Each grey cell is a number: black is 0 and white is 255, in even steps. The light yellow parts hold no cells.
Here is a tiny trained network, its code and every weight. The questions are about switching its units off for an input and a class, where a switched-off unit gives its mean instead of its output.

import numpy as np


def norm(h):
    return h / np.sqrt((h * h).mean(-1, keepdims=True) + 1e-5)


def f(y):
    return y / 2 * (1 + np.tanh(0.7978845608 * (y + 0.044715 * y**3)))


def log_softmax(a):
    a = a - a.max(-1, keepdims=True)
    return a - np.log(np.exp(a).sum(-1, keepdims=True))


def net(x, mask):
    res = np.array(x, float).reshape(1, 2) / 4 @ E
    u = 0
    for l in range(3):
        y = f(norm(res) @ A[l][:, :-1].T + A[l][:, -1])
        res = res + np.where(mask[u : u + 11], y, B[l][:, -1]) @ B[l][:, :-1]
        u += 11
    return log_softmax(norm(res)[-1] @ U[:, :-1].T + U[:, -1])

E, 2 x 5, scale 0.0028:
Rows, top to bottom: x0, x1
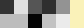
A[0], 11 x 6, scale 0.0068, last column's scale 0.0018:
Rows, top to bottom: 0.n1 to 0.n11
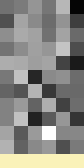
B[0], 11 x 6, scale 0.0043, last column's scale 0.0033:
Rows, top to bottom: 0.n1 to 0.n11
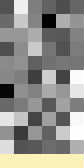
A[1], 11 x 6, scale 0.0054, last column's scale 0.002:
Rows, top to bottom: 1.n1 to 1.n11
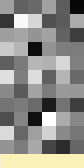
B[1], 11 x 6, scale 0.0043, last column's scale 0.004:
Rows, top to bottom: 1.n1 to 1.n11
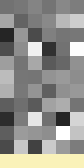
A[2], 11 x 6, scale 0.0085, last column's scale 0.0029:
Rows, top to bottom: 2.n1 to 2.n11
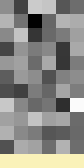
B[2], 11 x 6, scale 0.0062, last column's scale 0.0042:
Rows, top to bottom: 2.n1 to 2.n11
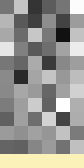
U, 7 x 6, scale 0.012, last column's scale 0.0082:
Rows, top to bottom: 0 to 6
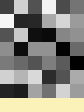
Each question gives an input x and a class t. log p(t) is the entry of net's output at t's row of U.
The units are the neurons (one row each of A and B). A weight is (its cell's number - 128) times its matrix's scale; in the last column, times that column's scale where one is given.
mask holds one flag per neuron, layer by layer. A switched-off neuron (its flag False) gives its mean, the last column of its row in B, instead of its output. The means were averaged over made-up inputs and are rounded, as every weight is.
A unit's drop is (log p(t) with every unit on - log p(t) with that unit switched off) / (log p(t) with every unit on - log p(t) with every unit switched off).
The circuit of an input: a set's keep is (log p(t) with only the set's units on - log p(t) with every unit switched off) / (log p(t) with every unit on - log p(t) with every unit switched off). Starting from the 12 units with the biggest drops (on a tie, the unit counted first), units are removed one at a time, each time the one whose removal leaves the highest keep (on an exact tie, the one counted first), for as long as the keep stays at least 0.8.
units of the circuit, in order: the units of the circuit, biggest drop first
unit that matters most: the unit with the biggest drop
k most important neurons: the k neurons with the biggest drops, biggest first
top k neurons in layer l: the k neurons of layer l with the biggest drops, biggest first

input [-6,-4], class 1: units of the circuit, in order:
(1.n9 1.n4)
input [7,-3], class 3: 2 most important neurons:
(1.n4 2.n3)
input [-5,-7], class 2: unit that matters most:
2.n1
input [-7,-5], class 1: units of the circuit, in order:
(1.n9 1.n4)
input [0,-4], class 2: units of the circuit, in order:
(1.n4 2.n1)
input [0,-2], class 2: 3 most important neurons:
(1.n4 1.n10 2.n1)
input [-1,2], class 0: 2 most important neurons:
(1.n10 2.n9)
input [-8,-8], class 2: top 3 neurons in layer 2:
(2.n1 2.n6 2.n3)
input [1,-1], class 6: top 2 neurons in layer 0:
(0.n7 0.n6)
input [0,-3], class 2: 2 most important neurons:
(1.n4 1.n10)
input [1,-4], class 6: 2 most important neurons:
(0.n6 0.n9)
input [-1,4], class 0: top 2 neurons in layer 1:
(1.n10 1.n4)
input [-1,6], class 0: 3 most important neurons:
(1.n10 1.n4 2.n3)
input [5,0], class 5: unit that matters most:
0.n9
